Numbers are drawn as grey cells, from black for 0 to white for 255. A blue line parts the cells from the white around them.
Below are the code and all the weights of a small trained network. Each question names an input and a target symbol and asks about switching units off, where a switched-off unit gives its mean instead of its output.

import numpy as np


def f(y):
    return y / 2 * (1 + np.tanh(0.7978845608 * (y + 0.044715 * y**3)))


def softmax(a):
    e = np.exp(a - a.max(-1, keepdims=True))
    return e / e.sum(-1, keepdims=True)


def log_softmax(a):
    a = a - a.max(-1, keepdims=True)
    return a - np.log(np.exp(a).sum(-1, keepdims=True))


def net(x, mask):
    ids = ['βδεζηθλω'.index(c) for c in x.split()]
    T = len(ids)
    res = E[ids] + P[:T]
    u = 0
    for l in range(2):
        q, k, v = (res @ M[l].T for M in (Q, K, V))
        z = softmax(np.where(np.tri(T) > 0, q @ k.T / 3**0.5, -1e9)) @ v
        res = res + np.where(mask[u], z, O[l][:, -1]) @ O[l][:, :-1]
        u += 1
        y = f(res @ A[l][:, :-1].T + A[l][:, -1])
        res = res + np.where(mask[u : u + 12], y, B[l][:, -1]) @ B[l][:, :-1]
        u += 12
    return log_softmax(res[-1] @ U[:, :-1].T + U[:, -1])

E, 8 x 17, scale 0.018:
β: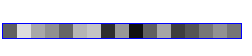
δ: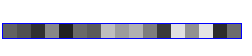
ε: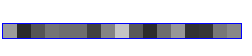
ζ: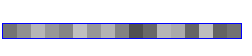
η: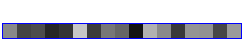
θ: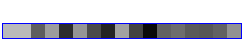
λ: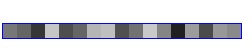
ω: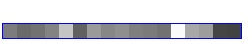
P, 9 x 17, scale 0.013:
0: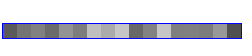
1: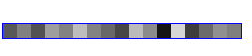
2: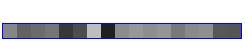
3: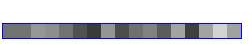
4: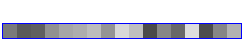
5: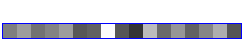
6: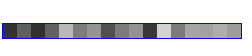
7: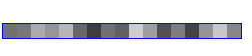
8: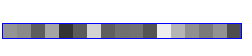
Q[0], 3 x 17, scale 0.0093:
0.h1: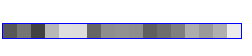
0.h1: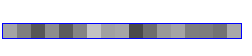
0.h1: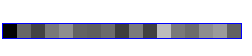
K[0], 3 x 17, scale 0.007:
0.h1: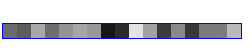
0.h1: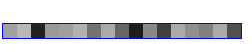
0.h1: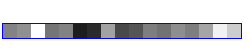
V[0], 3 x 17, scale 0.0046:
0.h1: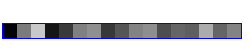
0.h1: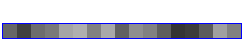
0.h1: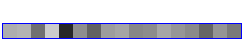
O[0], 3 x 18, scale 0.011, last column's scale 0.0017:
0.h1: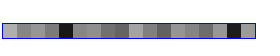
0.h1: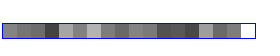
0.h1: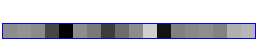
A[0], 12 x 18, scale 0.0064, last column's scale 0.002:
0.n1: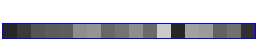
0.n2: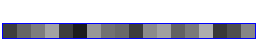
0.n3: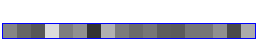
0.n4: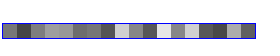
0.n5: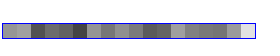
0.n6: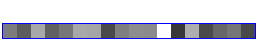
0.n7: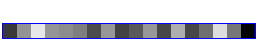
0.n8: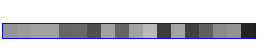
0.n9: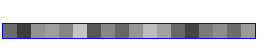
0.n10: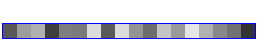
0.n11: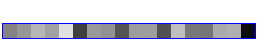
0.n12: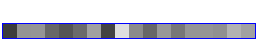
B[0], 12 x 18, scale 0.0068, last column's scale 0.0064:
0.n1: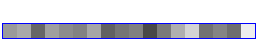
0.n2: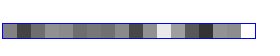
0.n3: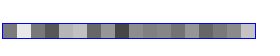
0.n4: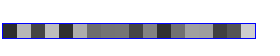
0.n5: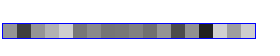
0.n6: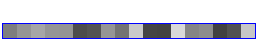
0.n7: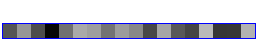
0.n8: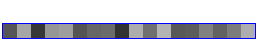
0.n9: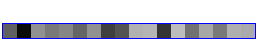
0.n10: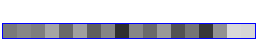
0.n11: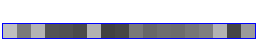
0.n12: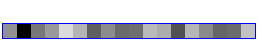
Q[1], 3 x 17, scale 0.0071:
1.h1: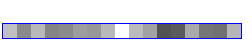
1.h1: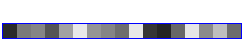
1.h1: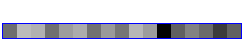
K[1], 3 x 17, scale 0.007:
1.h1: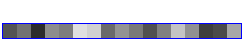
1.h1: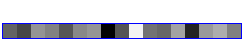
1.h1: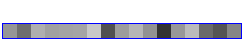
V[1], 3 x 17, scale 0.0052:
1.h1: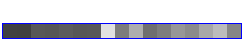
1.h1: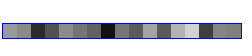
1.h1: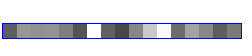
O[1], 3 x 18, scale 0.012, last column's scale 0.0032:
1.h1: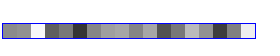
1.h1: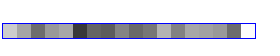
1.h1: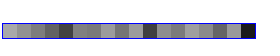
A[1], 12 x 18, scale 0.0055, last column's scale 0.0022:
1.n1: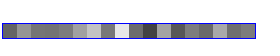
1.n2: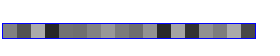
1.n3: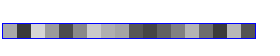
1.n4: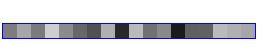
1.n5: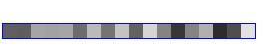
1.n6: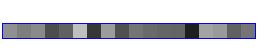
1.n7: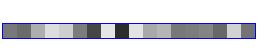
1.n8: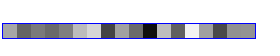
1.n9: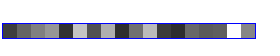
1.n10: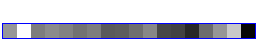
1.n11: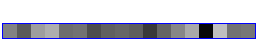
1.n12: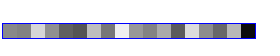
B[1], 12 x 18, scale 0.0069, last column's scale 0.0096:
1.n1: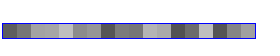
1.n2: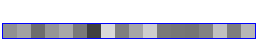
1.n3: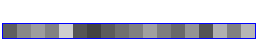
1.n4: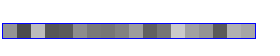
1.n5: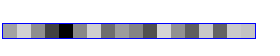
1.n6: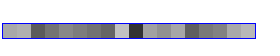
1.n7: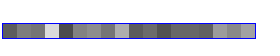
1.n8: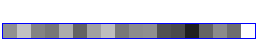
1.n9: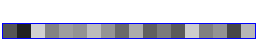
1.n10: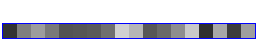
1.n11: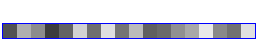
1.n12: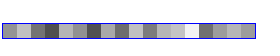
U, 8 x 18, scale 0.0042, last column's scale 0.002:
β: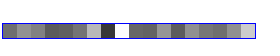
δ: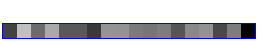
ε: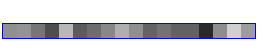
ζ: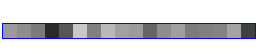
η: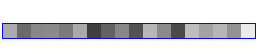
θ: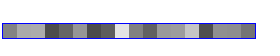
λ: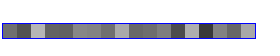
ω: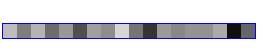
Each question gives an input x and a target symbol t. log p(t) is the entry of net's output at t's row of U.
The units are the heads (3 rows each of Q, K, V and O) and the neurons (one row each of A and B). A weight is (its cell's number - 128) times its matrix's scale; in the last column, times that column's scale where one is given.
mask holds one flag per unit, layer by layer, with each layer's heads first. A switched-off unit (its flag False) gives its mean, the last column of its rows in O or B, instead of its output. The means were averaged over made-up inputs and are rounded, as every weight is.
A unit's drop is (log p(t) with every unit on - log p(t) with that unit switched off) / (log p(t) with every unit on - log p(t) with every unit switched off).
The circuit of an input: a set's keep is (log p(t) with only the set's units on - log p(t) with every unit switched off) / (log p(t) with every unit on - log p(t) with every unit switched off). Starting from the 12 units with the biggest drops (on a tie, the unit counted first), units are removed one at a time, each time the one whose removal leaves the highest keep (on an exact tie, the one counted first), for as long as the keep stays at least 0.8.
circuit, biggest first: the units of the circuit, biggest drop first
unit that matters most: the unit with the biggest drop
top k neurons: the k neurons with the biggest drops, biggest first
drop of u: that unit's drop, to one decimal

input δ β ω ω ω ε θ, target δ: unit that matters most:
0.n4
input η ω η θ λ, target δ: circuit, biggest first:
0.h1; 0.n4; 0.n6
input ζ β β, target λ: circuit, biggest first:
1.h1; 0.n10; 1.n9
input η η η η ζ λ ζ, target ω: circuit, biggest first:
0.h1; 1.h1
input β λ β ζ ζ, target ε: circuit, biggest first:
0.h1; 1.n8; 1.h1; 1.n11
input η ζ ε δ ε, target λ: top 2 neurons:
1.n9; 0.n4
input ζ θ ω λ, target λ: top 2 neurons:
1.n9; 1.n10
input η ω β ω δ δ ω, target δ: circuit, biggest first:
0.n4; 0.h1
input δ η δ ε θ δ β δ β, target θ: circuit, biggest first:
1.h1; 1.n12; 0.h1
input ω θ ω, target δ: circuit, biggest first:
0.h1; 0.n4
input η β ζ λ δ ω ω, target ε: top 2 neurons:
1.n8; 0.n10
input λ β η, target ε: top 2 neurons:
1.n8; 0.n1
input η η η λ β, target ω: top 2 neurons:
0.n9; 0.n6
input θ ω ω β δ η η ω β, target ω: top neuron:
0.n6
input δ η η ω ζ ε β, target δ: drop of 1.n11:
0.1
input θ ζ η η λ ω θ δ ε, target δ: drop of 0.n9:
0.1
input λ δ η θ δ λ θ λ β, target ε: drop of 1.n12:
0.0
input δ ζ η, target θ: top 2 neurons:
1.n12; 0.n2
